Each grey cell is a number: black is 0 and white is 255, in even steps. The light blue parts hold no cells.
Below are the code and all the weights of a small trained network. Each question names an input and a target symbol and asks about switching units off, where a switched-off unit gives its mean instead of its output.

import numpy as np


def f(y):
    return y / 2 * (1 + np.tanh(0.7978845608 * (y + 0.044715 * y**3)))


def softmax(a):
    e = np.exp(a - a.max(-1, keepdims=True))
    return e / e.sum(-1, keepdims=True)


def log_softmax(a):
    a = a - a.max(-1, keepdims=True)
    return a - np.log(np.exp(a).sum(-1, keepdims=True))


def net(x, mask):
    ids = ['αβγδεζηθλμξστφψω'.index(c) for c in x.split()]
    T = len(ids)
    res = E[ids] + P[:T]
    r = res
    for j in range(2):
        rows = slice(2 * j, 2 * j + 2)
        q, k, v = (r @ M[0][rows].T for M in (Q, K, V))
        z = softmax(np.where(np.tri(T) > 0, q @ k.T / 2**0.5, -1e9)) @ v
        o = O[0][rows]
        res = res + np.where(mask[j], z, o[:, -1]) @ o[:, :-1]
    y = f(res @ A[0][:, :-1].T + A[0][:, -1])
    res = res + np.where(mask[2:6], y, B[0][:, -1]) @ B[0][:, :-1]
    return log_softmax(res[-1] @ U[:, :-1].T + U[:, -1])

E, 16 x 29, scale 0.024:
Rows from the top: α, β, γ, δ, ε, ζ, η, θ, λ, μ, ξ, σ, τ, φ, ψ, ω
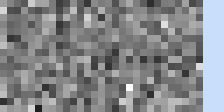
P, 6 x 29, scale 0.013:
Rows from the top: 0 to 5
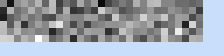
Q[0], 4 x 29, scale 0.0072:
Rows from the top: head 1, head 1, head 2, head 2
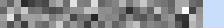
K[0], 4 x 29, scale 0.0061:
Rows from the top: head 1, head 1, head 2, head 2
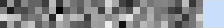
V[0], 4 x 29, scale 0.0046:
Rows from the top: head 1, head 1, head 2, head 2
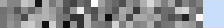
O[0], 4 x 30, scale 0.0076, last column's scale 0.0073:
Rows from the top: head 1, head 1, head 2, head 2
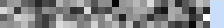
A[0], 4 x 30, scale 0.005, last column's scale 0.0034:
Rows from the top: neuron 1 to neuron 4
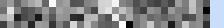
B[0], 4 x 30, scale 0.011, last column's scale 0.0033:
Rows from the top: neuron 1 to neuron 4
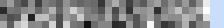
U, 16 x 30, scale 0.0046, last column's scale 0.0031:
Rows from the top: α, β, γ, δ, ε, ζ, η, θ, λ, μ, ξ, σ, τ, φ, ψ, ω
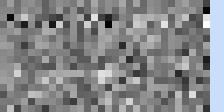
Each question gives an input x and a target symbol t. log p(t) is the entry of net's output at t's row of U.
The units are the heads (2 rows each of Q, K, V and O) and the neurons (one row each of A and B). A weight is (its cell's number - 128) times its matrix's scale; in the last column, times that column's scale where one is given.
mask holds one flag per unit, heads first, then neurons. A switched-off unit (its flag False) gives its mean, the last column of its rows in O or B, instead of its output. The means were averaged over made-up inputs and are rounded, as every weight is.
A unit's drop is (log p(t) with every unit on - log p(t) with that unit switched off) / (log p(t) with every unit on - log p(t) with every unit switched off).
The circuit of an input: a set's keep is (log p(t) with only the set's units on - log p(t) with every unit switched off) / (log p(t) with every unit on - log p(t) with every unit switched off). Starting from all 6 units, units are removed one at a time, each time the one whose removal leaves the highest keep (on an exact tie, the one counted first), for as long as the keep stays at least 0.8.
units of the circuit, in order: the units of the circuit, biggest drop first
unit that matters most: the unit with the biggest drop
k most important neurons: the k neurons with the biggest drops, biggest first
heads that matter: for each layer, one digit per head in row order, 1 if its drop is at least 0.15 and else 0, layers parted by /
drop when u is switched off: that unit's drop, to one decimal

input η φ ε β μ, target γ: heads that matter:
00
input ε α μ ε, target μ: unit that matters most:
neuron 1
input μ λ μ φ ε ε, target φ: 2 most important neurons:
(neuron 2; neuron 1)
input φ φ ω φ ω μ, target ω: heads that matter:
10
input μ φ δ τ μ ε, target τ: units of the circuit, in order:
(head 2; head 1; neuron 1)
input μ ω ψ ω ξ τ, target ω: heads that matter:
10
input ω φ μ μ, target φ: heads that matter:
11
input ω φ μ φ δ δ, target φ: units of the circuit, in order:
(head 1; head 2)
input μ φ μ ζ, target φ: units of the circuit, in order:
(head 1; head 2; neuron 2)
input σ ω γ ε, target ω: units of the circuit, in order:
(head 1; neuron 2)
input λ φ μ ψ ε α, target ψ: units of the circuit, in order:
(head 1; neuron 3)
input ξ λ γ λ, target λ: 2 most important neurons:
(neuron 1; neuron 3)
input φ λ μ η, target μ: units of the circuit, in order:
(neuron 1; head 1; head 2)
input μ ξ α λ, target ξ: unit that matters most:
head 2
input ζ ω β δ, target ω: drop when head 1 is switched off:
1.1
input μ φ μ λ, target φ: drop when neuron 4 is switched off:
0.0
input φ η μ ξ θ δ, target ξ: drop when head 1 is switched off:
0.2
